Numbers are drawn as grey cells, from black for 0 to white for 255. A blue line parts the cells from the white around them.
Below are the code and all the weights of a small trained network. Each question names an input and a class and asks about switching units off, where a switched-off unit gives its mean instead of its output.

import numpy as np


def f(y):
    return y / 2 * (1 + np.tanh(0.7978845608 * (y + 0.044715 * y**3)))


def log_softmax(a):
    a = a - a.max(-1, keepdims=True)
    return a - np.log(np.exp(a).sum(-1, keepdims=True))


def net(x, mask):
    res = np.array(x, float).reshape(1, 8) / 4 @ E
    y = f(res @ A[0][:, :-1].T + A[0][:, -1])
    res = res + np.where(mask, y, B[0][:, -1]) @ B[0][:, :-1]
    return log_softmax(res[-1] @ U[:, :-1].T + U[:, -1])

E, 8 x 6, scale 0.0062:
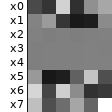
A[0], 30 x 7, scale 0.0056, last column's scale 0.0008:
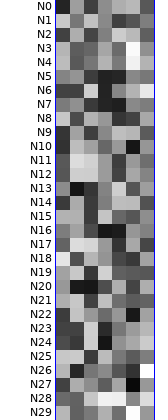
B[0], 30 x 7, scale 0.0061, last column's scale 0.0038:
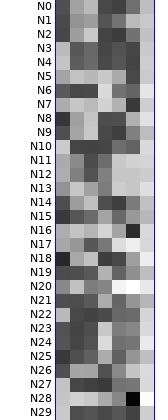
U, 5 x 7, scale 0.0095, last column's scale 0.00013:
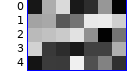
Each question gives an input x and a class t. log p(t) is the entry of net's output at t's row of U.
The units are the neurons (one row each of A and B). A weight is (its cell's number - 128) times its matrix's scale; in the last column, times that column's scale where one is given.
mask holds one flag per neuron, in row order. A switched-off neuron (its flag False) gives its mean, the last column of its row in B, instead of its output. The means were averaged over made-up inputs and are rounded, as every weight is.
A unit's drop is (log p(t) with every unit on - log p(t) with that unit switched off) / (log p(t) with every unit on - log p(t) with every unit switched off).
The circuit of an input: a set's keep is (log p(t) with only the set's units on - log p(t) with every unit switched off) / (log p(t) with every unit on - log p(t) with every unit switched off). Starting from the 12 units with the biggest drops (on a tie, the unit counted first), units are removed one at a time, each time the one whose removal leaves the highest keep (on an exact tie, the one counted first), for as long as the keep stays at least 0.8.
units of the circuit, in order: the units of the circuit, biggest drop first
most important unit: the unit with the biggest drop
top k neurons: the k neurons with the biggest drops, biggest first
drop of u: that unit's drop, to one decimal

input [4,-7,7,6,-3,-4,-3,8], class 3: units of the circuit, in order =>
[N29, N4]
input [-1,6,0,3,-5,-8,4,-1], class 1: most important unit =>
N17
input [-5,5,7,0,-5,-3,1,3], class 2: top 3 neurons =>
[N16, N7, N5]
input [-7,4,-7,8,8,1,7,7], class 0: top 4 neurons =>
[N18, N8, N26, N1]
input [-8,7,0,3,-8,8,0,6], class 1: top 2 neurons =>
[N20, N13]
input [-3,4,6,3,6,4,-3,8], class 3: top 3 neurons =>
[N3, N29, N4]
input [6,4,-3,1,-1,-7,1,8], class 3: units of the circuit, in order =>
[N29, N3]
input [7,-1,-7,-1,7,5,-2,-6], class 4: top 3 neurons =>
[N24, N6, N23]
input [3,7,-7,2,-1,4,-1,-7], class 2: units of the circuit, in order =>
[N7, N16]
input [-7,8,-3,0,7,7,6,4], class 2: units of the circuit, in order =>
[N7, N5]
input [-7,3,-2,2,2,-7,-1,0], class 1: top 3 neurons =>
[N17, N11, N12]
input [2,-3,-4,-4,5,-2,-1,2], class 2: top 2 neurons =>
[N28, N20]
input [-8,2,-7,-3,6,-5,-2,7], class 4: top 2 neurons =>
[N25, N19]
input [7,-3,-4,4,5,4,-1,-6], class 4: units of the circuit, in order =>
[N24]
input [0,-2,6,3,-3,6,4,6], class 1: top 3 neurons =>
[N20, N13, N26]
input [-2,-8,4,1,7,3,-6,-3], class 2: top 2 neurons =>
[N28, N18]
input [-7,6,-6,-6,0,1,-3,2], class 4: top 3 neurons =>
[N25, N28, N19]
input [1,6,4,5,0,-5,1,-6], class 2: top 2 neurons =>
[N16, N7]
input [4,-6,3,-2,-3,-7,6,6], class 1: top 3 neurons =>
[N17, N12, N11]
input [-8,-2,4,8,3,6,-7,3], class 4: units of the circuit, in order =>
[N25]
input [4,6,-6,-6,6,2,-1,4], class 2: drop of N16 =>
0.1
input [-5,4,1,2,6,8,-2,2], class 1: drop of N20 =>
0.3
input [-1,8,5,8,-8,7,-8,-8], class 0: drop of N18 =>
-0.1
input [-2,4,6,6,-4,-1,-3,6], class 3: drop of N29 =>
0.2
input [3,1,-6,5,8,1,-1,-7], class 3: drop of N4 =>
0.0
